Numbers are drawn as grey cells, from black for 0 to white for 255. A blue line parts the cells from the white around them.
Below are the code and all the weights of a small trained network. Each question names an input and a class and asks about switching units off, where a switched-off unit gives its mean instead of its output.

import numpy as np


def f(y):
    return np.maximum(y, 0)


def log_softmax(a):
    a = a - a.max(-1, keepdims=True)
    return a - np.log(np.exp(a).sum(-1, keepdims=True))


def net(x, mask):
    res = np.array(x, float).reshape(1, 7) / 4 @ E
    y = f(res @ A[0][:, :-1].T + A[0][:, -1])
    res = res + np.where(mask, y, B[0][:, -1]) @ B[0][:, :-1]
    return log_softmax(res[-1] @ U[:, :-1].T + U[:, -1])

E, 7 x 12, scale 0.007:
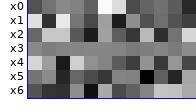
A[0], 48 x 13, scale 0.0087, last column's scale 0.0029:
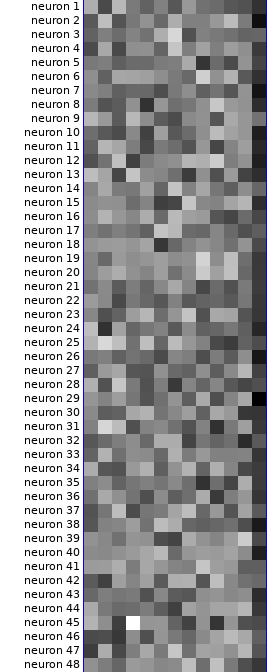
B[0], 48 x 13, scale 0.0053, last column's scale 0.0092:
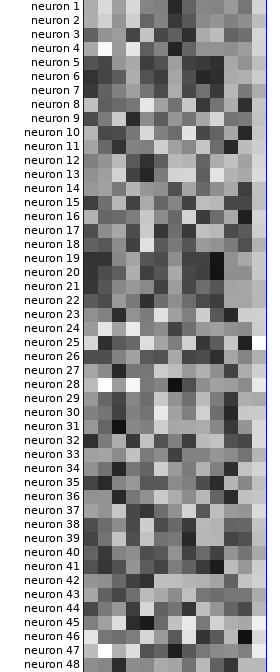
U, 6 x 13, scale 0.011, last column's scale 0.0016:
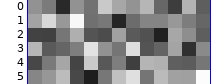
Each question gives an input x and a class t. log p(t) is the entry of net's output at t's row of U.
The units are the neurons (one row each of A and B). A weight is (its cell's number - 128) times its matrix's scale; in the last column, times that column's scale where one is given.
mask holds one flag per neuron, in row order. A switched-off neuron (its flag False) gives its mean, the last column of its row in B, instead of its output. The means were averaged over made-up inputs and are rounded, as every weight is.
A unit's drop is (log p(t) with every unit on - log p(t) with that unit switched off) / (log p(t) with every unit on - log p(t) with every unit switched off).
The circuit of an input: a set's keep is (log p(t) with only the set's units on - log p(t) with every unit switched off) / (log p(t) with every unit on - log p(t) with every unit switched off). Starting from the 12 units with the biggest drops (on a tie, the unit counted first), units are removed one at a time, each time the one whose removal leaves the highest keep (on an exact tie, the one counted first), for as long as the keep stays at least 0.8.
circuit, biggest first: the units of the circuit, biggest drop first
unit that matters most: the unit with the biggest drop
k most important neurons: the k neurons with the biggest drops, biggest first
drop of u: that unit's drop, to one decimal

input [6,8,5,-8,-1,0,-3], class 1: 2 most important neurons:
(neuron 28; neuron 1)
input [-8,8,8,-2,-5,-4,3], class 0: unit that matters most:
neuron 27
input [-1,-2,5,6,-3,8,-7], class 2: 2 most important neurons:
(neuron 5; neuron 35)
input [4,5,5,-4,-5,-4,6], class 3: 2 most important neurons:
(neuron 8; neuron 10)
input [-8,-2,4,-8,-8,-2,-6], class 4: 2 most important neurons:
(neuron 15; neuron 39)
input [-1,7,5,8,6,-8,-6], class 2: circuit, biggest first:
(neuron 6; neuron 41)
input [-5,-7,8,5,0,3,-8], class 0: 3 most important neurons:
(neuron 31; neuron 11; neuron 36)
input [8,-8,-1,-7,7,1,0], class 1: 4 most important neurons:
(neuron 4; neuron 47; neuron 2; neuron 33)
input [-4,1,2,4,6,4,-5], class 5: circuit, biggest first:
(neuron 45; neuron 13)
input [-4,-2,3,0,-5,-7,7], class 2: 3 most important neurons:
(neuron 20; neuron 19; neuron 25)
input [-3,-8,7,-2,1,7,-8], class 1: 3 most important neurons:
(neuron 47; neuron 4; neuron 14)
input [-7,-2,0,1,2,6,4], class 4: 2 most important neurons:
(neuron 39; neuron 44)
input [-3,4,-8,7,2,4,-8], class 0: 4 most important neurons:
(neuron 34; neuron 23; neuron 30; neuron 48)
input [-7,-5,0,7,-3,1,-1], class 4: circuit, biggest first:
(neuron 39)
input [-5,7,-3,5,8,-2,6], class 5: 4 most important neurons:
(neuron 45; neuron 13; neuron 9; neuron 47)
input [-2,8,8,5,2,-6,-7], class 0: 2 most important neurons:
(neuron 31; neuron 36)
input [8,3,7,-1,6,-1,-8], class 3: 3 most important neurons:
(neuron 25; neuron 16; neuron 31)
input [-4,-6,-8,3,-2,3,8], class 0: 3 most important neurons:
(neuron 23; neuron 34; neuron 30)
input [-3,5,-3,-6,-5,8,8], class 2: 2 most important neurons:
(neuron 5; neuron 26)
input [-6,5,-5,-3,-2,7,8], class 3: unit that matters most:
neuron 8
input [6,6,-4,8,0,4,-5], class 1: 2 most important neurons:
(neuron 28; neuron 1)
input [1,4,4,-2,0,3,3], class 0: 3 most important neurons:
(neuron 47; neuron 4; neuron 27)
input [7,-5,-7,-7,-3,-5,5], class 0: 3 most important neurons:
(neuron 23; neuron 30; neuron 42)
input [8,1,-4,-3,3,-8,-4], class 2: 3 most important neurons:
(neuron 6; neuron 41; neuron 19)
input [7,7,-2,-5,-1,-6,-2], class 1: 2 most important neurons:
(neuron 28; neuron 1)
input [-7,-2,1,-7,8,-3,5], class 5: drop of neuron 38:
0.1
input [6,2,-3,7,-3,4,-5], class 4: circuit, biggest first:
(neuron 17)
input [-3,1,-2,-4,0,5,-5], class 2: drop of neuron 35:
0.3
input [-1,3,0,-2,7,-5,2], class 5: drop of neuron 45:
0.6
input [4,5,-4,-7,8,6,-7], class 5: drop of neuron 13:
0.6
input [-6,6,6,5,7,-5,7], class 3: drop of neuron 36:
0.0
